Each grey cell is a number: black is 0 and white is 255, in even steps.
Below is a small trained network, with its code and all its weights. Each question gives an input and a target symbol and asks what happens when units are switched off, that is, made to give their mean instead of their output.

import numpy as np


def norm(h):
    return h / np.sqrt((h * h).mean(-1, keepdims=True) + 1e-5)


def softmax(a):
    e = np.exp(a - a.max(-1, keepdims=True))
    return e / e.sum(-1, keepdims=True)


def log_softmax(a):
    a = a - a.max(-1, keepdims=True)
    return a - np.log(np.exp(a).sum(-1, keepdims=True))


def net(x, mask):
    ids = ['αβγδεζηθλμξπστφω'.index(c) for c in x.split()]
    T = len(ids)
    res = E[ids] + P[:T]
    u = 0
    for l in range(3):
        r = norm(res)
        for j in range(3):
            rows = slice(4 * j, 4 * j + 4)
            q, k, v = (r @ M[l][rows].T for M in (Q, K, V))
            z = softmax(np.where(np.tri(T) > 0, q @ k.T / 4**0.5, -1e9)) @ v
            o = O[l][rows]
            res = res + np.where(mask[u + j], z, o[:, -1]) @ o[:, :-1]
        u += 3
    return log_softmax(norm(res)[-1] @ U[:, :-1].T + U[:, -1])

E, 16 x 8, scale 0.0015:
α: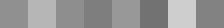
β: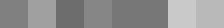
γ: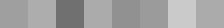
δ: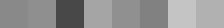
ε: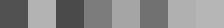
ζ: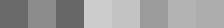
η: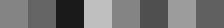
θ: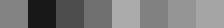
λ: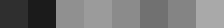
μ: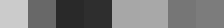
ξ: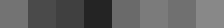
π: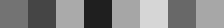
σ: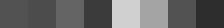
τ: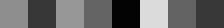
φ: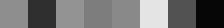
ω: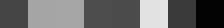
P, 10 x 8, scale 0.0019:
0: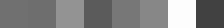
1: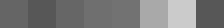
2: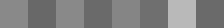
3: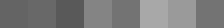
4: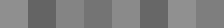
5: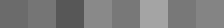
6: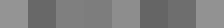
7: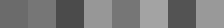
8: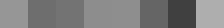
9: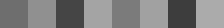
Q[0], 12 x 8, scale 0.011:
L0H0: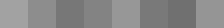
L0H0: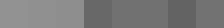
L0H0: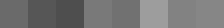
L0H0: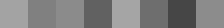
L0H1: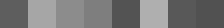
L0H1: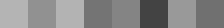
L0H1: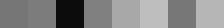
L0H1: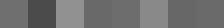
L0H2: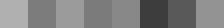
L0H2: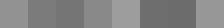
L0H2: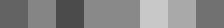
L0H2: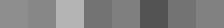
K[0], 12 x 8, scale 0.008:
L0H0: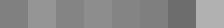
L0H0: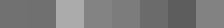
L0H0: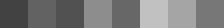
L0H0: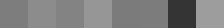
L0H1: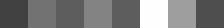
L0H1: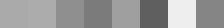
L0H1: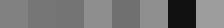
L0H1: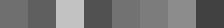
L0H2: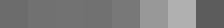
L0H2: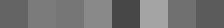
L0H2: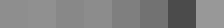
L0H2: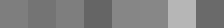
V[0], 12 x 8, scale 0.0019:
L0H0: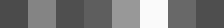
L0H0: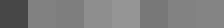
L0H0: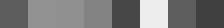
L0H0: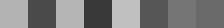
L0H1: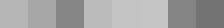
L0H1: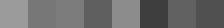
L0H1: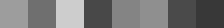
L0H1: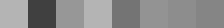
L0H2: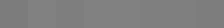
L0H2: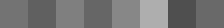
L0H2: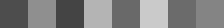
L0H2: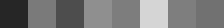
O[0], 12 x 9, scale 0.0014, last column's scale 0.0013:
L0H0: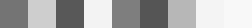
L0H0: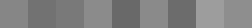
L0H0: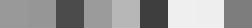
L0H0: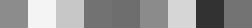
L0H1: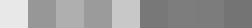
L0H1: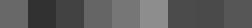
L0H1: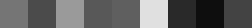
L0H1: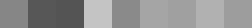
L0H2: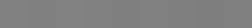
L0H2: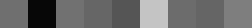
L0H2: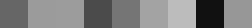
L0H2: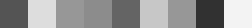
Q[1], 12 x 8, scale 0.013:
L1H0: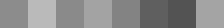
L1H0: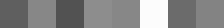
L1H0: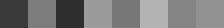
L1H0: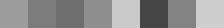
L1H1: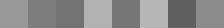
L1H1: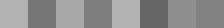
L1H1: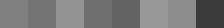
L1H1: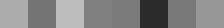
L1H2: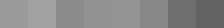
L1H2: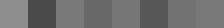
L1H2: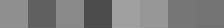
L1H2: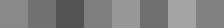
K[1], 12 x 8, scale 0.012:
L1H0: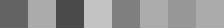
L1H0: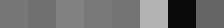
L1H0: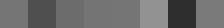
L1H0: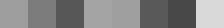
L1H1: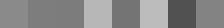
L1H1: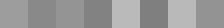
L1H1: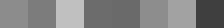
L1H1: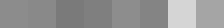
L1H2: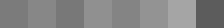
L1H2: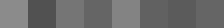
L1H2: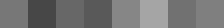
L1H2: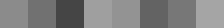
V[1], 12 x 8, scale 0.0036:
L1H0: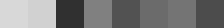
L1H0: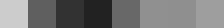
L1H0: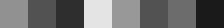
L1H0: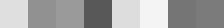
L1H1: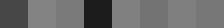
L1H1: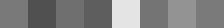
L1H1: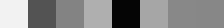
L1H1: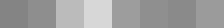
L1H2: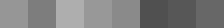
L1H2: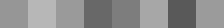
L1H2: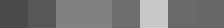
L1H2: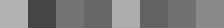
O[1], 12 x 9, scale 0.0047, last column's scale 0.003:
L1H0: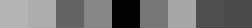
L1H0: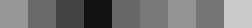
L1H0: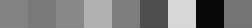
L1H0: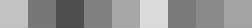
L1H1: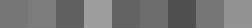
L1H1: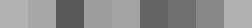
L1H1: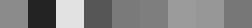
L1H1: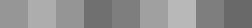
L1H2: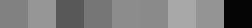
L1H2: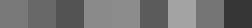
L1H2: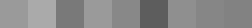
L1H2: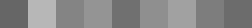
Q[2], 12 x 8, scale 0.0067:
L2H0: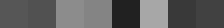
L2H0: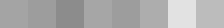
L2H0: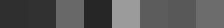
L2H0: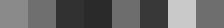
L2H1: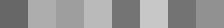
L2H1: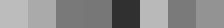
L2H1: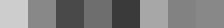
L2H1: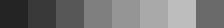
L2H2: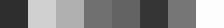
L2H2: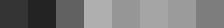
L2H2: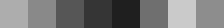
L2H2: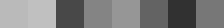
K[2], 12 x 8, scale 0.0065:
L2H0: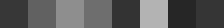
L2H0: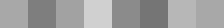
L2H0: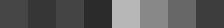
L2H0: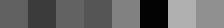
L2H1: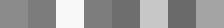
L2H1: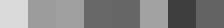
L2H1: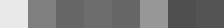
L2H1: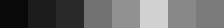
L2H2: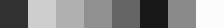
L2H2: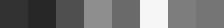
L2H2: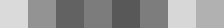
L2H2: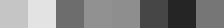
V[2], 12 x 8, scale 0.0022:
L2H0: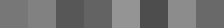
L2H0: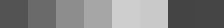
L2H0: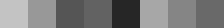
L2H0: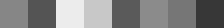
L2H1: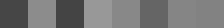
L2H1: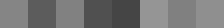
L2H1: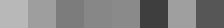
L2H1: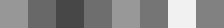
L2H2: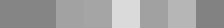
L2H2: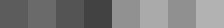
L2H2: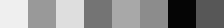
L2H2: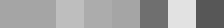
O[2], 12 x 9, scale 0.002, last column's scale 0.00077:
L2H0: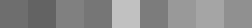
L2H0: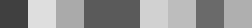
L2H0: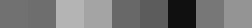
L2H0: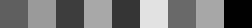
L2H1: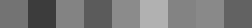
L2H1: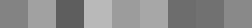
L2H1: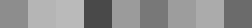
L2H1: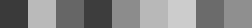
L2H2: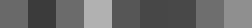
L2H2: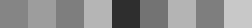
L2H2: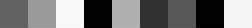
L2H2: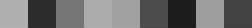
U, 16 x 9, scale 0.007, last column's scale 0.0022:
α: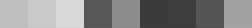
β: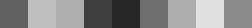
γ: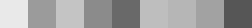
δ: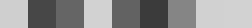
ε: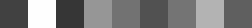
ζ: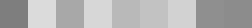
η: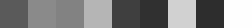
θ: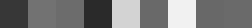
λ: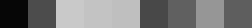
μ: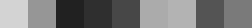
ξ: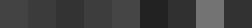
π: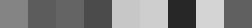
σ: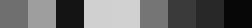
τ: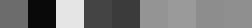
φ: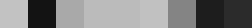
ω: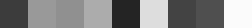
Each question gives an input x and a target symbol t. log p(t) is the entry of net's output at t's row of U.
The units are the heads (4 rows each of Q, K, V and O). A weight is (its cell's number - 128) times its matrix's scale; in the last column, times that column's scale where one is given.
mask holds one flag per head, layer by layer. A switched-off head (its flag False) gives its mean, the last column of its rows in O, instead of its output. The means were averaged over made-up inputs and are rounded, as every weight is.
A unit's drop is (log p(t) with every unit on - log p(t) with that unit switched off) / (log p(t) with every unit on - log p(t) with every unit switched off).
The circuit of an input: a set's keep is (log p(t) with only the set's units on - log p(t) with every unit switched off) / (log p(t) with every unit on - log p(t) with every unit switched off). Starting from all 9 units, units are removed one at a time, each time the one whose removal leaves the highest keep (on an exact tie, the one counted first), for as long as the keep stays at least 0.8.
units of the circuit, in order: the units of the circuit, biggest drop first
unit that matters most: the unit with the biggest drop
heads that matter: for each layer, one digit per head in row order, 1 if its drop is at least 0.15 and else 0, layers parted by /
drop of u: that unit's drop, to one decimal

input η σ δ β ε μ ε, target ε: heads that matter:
010 / 110 / 000
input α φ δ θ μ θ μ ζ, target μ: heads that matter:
000 / 100 / 000
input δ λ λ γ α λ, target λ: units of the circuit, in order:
(L1H0)
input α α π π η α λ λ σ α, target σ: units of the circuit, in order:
(L1H1; L1H0; L0H2)
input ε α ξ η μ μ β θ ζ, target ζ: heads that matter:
000 / 110 / 000
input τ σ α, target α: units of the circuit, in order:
(L1H0; L2H2)
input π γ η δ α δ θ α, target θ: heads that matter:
000 / 100 / 000
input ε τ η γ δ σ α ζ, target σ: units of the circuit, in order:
(L1H1; L1H0)
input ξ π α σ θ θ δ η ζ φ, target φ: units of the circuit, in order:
(L1H0; L1H1)
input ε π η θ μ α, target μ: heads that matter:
010 / 100 / 000
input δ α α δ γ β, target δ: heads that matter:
010 / 100 / 101
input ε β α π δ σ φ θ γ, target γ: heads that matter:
010 / 110 / 000
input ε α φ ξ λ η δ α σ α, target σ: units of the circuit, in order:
(L1H1; L1H0)
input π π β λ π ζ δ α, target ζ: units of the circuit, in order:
(L0H1; L1H1)
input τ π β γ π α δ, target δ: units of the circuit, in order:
(L1H0; L0H1; L2H2; L2H0)
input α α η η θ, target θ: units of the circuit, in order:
(L1H0; L1H2)
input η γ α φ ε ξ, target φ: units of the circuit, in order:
(L1H0)
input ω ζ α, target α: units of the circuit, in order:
(L1H0; L2H2)
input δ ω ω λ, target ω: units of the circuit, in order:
(L2H0; L1H0)
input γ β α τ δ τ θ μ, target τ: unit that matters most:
L1H1
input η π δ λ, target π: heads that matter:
010 / 100 / 000
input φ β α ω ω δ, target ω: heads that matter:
000 / 000 / 000
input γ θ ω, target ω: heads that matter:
000 / 110 / 100
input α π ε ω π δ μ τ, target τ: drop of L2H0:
-0.1
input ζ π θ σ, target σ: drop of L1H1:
0.6
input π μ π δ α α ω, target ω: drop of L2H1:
0.0
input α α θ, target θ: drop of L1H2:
0.2
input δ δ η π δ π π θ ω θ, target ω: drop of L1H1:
0.1
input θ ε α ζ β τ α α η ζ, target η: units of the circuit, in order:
(L1H0)
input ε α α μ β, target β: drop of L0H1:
0.2
